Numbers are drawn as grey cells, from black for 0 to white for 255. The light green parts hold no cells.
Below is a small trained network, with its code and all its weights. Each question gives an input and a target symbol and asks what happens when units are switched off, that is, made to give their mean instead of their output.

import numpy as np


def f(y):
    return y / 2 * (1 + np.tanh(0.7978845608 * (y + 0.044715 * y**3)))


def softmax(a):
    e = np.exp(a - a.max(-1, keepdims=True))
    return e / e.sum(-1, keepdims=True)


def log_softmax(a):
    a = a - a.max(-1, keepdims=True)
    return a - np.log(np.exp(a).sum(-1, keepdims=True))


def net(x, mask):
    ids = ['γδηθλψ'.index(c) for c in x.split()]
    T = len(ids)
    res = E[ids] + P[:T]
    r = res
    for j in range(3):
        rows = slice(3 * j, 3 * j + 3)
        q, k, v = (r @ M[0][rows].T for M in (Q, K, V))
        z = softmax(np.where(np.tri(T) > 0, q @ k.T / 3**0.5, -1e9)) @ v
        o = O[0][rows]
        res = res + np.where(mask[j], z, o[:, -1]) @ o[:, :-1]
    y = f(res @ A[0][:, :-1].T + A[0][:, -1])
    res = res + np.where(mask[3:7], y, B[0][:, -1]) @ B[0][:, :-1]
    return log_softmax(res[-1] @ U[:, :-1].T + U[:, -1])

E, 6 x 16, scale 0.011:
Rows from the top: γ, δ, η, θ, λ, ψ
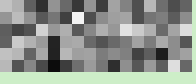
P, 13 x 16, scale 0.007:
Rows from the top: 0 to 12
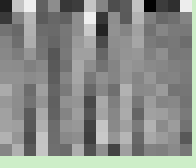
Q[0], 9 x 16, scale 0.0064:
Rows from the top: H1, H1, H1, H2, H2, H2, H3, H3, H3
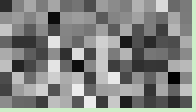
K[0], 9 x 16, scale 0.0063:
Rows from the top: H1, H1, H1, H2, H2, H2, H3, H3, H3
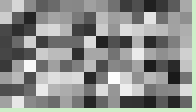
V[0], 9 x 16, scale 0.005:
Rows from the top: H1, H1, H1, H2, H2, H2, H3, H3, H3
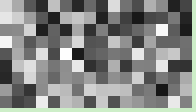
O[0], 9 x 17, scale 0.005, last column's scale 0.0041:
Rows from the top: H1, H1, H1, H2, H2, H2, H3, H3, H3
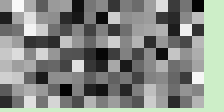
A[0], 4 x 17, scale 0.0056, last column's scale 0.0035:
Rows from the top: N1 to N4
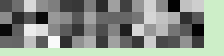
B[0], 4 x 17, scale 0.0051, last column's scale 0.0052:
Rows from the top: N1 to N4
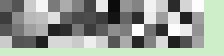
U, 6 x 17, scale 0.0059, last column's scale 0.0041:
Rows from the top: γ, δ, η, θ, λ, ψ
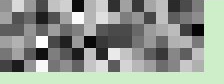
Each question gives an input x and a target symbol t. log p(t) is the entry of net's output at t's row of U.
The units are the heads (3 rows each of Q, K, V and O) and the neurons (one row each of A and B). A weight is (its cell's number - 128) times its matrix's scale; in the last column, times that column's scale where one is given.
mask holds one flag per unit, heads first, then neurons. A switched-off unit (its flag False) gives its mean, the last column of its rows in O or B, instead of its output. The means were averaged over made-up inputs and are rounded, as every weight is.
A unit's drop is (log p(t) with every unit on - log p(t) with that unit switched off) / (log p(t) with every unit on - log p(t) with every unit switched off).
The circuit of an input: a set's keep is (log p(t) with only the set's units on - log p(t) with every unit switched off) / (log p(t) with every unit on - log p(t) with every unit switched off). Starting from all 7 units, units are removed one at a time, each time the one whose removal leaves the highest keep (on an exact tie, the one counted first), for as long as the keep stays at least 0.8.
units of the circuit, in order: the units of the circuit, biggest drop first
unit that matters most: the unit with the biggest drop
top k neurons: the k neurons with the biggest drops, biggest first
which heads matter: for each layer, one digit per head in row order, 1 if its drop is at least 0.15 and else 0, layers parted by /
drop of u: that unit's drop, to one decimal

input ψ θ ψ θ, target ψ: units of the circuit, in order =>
[H1; N1]
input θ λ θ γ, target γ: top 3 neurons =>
[N1; N4; N3]
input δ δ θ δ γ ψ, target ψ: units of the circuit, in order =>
[H1; H3; N1]
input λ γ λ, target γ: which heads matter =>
100
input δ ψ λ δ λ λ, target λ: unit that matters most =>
H2
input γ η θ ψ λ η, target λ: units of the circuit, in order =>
[H1; N1; H3]
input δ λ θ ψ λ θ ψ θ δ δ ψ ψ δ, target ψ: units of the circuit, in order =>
[H3; H2]
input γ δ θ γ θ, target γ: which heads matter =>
101
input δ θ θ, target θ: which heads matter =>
110
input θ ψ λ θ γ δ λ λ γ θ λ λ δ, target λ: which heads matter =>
010
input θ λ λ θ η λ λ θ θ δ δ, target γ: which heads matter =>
011
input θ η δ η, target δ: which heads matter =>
110
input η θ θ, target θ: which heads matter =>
010
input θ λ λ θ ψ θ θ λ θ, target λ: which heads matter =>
111
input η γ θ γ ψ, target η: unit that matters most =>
N2
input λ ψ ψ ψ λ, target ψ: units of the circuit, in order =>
[H1; H2]
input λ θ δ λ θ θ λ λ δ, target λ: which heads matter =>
111
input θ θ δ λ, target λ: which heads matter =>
101
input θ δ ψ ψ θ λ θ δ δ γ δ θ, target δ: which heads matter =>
011
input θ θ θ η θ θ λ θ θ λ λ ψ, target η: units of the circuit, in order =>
[H1; N2]
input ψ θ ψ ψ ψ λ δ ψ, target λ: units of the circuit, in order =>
[H3; N1; H2; H1]
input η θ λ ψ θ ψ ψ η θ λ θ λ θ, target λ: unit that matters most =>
H1
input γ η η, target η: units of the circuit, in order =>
[H1; H3; N2]
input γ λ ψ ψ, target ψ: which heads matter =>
100
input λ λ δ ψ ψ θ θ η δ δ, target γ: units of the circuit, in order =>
[H3; N4]
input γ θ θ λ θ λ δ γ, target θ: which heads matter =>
101
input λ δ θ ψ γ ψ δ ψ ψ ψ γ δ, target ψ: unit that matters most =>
H1
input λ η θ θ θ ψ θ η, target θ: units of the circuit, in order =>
[H3; H2]
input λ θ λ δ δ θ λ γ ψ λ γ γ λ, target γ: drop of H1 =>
1.4
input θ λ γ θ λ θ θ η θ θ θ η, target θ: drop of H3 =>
0.4
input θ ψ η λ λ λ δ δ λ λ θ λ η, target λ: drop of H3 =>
0.2
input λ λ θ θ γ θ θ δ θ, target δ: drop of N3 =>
0.0
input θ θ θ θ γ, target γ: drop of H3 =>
-0.2
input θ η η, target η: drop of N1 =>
0.1
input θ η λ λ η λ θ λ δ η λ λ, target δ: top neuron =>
[N1]
